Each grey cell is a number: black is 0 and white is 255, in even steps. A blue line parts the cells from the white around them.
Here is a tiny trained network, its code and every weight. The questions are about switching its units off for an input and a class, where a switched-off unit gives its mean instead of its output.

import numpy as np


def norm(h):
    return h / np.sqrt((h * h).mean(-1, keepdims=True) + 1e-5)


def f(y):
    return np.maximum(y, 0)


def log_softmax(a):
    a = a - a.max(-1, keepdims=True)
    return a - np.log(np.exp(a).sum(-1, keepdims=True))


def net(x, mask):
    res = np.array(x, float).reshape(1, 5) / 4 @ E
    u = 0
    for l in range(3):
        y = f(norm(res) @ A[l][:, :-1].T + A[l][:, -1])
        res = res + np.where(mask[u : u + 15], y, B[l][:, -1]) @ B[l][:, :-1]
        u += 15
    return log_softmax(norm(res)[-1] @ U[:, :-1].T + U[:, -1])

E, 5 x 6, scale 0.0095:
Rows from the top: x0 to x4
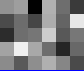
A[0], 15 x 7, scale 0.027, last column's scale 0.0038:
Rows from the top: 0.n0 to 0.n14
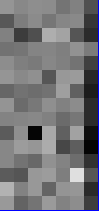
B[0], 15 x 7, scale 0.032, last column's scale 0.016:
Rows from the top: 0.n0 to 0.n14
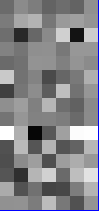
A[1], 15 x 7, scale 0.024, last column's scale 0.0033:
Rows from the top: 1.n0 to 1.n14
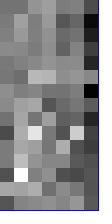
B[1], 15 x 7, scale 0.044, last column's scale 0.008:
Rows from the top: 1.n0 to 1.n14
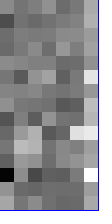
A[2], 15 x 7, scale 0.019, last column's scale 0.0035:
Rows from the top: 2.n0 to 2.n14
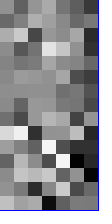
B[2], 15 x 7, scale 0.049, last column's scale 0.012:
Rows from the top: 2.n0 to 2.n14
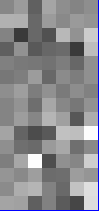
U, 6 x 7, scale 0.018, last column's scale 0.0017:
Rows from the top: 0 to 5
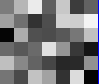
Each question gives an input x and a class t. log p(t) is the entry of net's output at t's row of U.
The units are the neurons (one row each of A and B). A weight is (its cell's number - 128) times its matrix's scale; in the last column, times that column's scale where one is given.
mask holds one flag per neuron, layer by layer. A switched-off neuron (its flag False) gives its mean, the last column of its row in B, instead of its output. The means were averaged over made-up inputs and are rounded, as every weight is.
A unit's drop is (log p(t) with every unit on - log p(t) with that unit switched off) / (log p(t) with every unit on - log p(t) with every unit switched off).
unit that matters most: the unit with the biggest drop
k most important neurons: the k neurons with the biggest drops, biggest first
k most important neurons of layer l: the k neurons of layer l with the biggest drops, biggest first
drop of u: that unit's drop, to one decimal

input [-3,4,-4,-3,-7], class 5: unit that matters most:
0.n12
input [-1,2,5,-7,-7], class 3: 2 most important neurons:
[0.n12 0.n2]
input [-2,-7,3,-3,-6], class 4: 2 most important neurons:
[0.n9 0.n2]
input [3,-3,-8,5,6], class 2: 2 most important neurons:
[0.n9 0.n2]
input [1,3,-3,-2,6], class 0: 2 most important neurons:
[0.n2 2.n11]
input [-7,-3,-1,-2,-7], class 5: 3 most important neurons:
[0.n12 0.n9 0.n2]
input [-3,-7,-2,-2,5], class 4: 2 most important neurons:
[0.n12 0.n9]
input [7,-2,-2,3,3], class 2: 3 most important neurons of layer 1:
[1.n12 1.n8 1.n9]
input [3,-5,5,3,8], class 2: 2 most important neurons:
[0.n10 1.n12]
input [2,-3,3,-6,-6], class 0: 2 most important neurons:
[0.n2 0.n6]
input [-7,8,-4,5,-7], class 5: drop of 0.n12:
0.1
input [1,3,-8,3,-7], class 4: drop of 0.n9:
0.3
